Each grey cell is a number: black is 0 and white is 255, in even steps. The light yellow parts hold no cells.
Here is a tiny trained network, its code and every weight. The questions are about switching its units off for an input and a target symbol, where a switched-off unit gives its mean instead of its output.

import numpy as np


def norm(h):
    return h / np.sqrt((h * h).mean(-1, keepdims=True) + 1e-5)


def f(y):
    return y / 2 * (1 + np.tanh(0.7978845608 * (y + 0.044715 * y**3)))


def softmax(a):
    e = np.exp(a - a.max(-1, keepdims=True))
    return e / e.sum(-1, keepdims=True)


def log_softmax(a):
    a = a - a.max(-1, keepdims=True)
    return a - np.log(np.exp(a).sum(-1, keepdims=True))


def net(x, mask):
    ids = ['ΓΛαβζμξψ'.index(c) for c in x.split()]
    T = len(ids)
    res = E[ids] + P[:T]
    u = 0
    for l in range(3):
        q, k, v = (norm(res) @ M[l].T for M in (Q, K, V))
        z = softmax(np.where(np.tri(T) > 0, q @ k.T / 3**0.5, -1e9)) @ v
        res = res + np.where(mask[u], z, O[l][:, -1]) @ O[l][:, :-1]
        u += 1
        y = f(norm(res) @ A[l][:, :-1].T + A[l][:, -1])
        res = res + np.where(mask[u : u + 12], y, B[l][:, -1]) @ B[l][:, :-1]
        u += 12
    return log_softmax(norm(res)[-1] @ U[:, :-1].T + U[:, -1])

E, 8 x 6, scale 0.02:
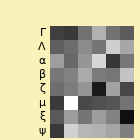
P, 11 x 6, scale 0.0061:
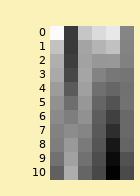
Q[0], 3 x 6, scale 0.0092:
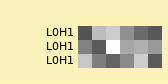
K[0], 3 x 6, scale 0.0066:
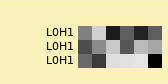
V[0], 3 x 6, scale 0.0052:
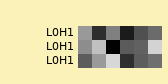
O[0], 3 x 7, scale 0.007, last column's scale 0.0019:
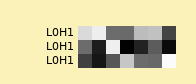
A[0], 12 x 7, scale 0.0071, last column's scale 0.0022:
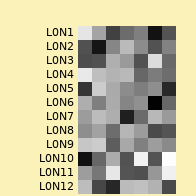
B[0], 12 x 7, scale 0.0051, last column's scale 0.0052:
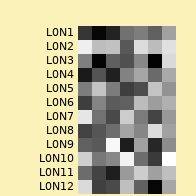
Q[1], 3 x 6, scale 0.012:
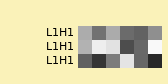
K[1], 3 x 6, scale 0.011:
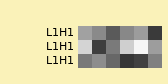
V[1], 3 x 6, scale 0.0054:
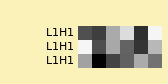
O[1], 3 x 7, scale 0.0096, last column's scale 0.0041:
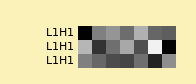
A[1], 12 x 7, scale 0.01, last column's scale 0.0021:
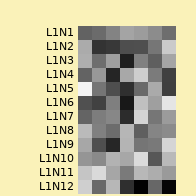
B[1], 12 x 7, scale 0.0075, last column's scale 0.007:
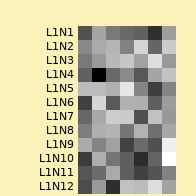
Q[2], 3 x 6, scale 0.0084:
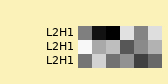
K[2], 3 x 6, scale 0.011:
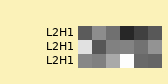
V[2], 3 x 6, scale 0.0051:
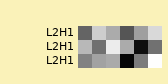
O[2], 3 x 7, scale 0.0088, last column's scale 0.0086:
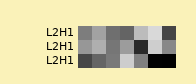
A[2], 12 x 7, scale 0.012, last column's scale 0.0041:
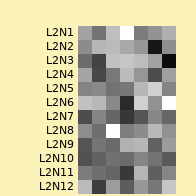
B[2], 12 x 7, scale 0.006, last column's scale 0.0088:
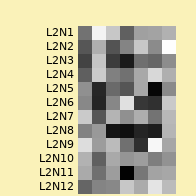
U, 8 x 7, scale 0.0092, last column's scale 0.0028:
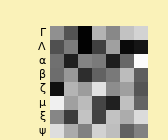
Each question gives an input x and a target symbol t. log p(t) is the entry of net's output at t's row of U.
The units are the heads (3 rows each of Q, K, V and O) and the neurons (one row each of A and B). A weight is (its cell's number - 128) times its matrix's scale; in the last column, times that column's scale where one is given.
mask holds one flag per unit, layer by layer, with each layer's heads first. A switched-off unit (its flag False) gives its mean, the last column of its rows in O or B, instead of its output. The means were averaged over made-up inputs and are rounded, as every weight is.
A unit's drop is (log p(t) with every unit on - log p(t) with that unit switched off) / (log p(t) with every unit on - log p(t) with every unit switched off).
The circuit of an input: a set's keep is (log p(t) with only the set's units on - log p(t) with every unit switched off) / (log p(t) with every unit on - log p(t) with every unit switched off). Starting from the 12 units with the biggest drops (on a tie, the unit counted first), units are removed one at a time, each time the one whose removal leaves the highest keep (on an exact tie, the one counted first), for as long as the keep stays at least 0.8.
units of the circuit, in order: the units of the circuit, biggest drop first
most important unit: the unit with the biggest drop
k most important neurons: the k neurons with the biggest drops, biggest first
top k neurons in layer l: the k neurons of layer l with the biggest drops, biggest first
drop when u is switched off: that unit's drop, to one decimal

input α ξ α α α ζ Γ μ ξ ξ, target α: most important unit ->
L1N4
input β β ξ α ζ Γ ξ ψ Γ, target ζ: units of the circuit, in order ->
(L1H1 L0N5)
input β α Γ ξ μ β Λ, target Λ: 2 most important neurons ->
(L0N10 L0N11)
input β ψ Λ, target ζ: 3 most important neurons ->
(L1N10 L1N9 L1N1)
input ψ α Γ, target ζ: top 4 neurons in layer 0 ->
(L0N2 L0N5 L0N11 L0N1)
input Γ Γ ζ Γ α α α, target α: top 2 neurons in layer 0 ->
(L0N10 L0N4)
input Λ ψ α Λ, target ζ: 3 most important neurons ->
(L1N10 L0N5 L1N9)
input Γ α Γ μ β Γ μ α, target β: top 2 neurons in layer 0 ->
(L0N10 L0N3)
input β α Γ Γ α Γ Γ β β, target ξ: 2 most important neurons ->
(L0N11 L2N11)
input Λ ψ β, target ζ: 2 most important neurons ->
(L1N6 L1N7)
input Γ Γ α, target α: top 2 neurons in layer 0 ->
(L0N4 L0N10)
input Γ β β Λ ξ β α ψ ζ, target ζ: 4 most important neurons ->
(L0N5 L1N7 L1N9 L0N1)
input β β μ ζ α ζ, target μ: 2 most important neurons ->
(L0N10 L0N3)
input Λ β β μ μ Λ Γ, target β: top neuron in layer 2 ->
(L2N8)
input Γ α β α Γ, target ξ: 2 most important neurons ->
(L0N10 L0N2)
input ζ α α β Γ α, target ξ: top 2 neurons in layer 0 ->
(L0N10 L0N4)
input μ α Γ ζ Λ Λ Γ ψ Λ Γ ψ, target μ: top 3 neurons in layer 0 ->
(L0N10 L0N5 L0N1)
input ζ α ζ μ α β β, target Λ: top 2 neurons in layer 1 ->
(L1N2 L1N4)
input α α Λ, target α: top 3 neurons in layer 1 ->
(L1N10 L1N4 L1N2)
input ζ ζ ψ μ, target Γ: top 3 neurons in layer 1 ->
(L1N12 L1N9 L1N10)
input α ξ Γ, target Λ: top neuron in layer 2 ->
(L2N1)
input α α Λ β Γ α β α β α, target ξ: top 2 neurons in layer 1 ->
(L1N10 L1N2)
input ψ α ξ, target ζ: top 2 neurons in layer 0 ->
(L0N3 L0N8)
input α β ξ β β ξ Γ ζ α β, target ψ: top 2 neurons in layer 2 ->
(L2N6 L2N9)
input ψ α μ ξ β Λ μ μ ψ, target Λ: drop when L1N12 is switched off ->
0.2
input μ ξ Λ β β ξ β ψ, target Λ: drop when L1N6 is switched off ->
0.5
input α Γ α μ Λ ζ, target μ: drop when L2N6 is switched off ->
0.1
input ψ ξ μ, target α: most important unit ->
L2N2
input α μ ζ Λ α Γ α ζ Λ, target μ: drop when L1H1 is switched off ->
0.2
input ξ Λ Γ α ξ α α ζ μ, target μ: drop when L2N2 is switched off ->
0.4
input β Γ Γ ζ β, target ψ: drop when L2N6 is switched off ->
0.1
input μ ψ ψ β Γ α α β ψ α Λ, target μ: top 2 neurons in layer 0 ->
(L0N10 L0N11)
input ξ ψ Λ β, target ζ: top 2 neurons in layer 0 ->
(L0N11 L0N5)
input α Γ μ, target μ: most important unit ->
L0N3
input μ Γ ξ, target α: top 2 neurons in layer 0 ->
(L0N6 L0N1)
